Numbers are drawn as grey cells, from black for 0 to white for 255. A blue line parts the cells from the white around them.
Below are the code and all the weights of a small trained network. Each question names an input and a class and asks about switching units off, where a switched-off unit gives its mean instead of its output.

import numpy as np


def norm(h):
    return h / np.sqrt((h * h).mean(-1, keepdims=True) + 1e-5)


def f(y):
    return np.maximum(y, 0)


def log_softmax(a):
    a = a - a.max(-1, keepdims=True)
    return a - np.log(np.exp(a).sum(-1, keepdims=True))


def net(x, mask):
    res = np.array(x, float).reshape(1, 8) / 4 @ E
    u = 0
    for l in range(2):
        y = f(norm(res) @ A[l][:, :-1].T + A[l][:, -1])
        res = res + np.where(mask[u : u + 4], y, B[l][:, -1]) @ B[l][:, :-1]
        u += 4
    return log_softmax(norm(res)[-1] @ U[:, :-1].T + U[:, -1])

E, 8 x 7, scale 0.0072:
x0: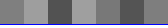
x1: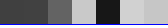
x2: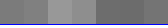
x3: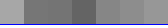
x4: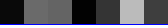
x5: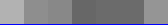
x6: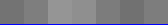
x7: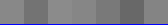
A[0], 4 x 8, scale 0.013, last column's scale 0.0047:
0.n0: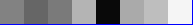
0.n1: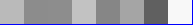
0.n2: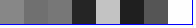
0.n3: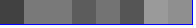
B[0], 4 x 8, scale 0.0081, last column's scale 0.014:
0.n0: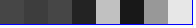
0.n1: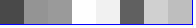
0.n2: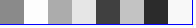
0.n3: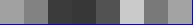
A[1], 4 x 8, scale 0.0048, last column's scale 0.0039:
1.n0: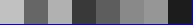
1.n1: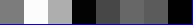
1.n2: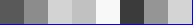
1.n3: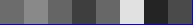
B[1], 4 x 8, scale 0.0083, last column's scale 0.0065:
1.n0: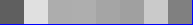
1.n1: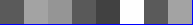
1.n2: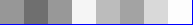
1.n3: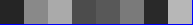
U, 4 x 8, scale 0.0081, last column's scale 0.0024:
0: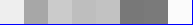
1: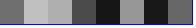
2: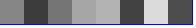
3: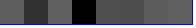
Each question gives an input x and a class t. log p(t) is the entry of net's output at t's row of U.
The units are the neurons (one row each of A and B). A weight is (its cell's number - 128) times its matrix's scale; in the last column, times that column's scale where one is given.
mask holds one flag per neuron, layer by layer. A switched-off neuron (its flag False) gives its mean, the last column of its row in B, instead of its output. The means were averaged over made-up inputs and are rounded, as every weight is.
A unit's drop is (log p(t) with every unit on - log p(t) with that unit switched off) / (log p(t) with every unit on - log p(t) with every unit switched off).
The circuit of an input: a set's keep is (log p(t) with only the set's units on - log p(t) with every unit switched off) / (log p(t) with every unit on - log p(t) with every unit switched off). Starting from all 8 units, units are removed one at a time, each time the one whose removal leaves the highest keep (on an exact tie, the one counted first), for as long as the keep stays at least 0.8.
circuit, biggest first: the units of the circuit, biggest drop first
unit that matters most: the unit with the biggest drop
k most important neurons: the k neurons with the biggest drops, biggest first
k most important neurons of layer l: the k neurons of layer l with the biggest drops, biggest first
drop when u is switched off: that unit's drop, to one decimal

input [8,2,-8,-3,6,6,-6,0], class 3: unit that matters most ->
0.n2
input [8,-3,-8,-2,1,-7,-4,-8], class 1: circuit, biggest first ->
0.n1; 1.n2
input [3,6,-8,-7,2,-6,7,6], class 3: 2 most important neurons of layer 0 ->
0.n1; 0.n3
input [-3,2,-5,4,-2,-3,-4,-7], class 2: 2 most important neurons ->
0.n2; 0.n0
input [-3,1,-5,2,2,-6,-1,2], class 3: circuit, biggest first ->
0.n2; 0.n1
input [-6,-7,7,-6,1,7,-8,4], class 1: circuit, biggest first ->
0.n1; 1.n1
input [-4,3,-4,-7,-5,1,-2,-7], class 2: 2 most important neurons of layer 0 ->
0.n2; 0.n0
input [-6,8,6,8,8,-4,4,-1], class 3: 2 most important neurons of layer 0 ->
0.n2; 0.n0
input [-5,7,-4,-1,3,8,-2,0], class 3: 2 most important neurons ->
0.n1; 1.n2
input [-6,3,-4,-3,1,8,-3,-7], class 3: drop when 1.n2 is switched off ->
0.1
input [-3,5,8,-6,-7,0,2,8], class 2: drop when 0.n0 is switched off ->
0.2
